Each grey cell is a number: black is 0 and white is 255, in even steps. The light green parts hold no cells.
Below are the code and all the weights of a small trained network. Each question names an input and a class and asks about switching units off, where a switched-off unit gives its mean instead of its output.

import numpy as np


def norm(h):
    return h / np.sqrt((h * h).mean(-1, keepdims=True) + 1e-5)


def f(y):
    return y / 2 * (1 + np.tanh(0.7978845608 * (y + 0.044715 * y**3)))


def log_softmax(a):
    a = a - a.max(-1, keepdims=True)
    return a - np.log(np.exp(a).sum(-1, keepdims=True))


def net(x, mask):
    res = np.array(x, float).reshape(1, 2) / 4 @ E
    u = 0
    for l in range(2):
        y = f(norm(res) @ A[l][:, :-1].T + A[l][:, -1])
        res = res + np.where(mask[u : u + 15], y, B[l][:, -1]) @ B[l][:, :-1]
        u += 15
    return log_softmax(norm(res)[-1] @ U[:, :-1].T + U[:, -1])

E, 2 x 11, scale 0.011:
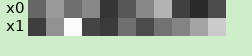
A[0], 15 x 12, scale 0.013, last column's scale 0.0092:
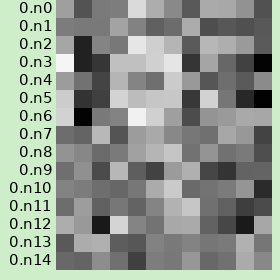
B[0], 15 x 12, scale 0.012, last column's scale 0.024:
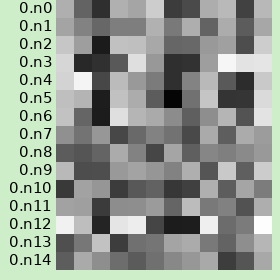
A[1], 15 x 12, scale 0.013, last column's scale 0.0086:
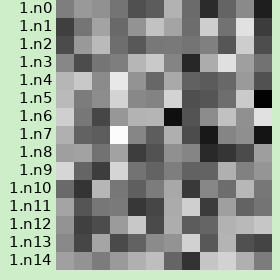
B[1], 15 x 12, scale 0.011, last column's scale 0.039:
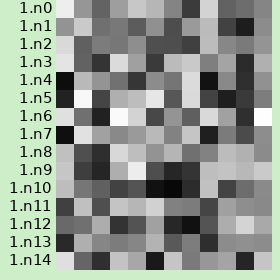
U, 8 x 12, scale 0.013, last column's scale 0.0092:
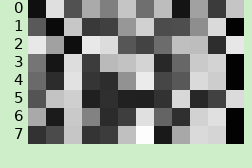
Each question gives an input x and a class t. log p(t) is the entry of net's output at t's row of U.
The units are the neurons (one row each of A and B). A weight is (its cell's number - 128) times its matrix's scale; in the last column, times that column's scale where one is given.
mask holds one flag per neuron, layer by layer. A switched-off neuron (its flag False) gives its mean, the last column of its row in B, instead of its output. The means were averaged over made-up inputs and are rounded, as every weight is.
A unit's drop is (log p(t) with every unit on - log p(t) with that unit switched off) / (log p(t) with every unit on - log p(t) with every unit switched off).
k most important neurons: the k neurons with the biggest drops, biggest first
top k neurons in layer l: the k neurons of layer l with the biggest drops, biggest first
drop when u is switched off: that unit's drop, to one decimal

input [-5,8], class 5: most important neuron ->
[0.n12]
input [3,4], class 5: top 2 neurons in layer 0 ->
[0.n6, 0.n9]
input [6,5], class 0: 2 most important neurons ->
[0.n12, 1.n6]
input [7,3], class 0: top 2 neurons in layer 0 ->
[0.n12, 0.n3]
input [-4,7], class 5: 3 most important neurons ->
[0.n12, 0.n3, 0.n6]
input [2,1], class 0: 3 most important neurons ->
[0.n12, 0.n3, 0.n5]
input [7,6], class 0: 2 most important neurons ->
[0.n12, 1.n6]
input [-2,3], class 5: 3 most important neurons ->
[0.n12, 0.n3, 0.n6]
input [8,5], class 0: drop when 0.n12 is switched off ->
0.9
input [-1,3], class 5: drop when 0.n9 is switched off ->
0.0
